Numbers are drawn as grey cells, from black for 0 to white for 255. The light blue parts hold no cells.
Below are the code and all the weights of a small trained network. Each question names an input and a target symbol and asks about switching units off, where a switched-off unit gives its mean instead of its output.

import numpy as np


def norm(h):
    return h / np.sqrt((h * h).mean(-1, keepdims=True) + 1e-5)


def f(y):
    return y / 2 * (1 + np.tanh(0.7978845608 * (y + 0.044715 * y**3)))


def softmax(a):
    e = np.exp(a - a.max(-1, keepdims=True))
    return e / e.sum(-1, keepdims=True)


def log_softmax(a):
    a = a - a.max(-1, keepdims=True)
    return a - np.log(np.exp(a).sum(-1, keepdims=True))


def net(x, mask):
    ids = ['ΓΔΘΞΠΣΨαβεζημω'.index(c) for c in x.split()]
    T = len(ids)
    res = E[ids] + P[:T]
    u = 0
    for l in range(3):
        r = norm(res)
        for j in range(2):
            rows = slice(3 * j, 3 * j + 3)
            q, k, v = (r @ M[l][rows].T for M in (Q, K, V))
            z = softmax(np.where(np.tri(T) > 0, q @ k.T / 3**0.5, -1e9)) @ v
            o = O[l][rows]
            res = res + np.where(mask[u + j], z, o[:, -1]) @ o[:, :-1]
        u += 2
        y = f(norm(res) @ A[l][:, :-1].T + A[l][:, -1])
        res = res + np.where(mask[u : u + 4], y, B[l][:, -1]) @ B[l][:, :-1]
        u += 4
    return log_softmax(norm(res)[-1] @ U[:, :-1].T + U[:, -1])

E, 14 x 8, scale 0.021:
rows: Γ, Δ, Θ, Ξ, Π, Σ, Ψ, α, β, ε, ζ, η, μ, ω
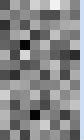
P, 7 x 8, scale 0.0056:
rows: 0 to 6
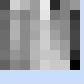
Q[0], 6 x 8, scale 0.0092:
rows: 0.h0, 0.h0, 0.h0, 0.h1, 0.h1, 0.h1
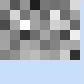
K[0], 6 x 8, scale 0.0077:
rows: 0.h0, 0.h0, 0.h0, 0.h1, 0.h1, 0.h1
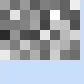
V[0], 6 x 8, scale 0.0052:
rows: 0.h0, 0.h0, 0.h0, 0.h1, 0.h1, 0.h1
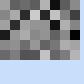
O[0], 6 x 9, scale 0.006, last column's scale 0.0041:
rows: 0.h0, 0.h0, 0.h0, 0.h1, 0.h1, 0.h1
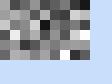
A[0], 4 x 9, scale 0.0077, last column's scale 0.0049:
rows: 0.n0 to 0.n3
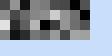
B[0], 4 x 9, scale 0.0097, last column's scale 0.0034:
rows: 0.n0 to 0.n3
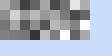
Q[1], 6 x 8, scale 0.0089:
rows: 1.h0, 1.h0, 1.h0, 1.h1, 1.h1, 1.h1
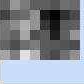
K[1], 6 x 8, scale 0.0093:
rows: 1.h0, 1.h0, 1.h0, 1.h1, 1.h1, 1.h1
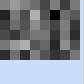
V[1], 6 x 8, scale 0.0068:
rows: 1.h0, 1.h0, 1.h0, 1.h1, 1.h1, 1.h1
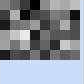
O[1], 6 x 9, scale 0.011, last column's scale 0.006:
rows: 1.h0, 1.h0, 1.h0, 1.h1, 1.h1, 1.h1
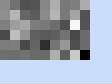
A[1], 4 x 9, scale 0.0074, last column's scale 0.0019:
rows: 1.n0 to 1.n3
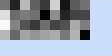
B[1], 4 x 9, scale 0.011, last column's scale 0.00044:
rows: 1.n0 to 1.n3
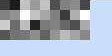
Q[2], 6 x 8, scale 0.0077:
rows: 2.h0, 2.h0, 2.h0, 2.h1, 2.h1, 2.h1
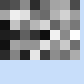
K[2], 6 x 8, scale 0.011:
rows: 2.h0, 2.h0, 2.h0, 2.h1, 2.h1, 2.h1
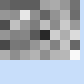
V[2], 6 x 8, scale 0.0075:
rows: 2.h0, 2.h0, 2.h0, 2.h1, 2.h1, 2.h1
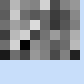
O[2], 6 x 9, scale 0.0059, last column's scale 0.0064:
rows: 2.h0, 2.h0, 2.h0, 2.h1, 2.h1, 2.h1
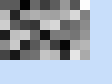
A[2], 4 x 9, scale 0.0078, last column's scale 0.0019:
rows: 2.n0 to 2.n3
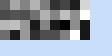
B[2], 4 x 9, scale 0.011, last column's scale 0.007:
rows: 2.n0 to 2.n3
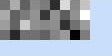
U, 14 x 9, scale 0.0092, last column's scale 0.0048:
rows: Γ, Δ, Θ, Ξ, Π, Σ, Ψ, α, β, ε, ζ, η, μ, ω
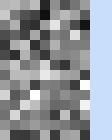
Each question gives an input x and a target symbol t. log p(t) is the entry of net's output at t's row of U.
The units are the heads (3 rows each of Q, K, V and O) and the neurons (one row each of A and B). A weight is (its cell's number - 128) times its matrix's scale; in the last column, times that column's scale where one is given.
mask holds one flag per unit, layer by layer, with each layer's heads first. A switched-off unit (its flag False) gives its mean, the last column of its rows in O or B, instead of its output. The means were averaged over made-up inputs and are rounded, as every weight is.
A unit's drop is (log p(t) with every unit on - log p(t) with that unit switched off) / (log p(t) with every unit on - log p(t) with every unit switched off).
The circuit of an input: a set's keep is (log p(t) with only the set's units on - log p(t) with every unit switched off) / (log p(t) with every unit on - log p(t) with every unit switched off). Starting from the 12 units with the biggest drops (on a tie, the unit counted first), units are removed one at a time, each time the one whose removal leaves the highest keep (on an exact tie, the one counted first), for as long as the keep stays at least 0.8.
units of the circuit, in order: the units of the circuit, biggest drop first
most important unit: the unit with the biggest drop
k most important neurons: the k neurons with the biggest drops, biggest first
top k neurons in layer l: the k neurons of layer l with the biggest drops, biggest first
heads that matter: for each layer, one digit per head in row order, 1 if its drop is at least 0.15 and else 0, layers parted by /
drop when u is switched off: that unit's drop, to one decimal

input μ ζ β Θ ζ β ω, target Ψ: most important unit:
0.h0
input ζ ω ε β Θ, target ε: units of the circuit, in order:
[1.h0 1.h1]
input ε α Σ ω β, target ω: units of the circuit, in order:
[2.h1 1.h0]
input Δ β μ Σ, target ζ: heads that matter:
00 / 00 / 00
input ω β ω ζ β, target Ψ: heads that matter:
01 / 01 / 01
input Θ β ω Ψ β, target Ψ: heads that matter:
10 / 01 / 01
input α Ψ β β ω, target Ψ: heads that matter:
10 / 00 / 01
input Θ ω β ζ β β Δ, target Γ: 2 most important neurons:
[1.n1 0.n2]
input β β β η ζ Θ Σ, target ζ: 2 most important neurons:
[1.n1 1.n0]
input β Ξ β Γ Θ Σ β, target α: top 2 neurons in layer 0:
[0.n0 0.n3]
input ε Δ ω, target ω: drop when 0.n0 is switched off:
0.2
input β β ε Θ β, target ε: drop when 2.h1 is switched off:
0.4
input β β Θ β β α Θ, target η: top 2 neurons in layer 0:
[0.n2 0.n3]
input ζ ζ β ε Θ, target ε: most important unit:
2.h1
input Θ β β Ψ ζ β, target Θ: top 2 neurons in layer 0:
[0.n3 0.n0]
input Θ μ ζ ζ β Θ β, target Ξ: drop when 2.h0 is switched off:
0.2
